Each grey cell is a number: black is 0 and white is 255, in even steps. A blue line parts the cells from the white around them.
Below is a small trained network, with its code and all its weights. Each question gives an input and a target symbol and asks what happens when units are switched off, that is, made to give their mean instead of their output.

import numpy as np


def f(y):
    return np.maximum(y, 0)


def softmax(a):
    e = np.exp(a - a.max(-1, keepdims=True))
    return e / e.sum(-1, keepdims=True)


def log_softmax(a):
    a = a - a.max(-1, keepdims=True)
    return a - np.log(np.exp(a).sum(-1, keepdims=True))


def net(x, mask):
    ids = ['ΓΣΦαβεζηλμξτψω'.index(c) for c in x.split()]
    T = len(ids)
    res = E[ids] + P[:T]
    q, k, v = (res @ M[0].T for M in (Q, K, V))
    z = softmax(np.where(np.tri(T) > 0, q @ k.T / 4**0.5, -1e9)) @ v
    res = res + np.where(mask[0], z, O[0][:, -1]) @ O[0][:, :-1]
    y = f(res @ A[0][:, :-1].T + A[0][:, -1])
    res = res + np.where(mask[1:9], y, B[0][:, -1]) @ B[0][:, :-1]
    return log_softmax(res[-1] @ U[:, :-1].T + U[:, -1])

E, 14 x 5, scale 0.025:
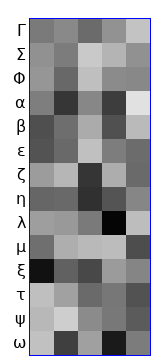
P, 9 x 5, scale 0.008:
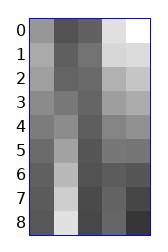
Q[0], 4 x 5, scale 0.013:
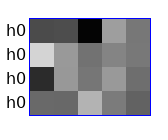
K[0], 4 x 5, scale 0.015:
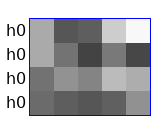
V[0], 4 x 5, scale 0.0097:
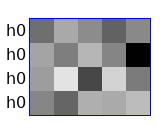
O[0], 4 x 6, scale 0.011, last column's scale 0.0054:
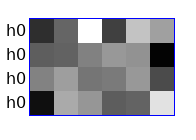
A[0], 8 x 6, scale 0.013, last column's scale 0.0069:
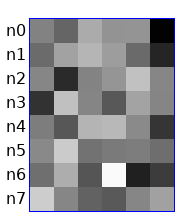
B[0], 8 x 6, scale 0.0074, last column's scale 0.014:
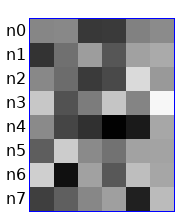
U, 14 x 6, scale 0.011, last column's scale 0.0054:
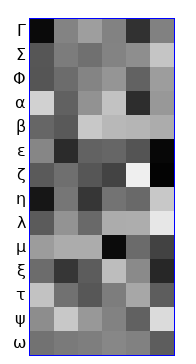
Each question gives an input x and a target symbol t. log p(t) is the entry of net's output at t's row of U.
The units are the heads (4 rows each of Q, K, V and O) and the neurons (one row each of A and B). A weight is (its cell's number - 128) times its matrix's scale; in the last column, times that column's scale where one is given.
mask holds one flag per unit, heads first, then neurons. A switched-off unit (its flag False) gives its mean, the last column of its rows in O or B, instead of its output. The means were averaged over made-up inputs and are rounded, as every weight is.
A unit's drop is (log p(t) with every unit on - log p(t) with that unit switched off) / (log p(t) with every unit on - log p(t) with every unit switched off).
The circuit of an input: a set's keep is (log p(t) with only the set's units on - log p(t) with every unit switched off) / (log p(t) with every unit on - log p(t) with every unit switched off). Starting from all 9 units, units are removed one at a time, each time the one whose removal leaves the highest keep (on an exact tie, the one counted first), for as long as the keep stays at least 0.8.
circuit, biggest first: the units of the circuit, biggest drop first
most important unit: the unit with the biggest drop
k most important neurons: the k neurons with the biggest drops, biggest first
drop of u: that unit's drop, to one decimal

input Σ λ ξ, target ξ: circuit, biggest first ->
(n3, n6, h0)
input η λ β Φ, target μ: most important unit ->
n3
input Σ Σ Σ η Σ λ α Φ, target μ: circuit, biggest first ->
(h0, n3)
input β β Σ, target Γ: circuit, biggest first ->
(h0, n6)
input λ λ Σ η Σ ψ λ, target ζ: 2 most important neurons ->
(n2, n4)
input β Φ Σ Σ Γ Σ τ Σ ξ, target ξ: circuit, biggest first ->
(n3, n6)
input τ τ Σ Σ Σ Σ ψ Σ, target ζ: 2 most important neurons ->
(n2, n3)
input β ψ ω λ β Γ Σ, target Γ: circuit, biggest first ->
(n3, n6)
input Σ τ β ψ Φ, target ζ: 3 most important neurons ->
(n2, n3, n7)
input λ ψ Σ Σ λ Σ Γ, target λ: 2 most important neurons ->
(n3, n4)
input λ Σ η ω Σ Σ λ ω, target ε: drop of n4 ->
-0.1
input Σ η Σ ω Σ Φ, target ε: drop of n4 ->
0.5
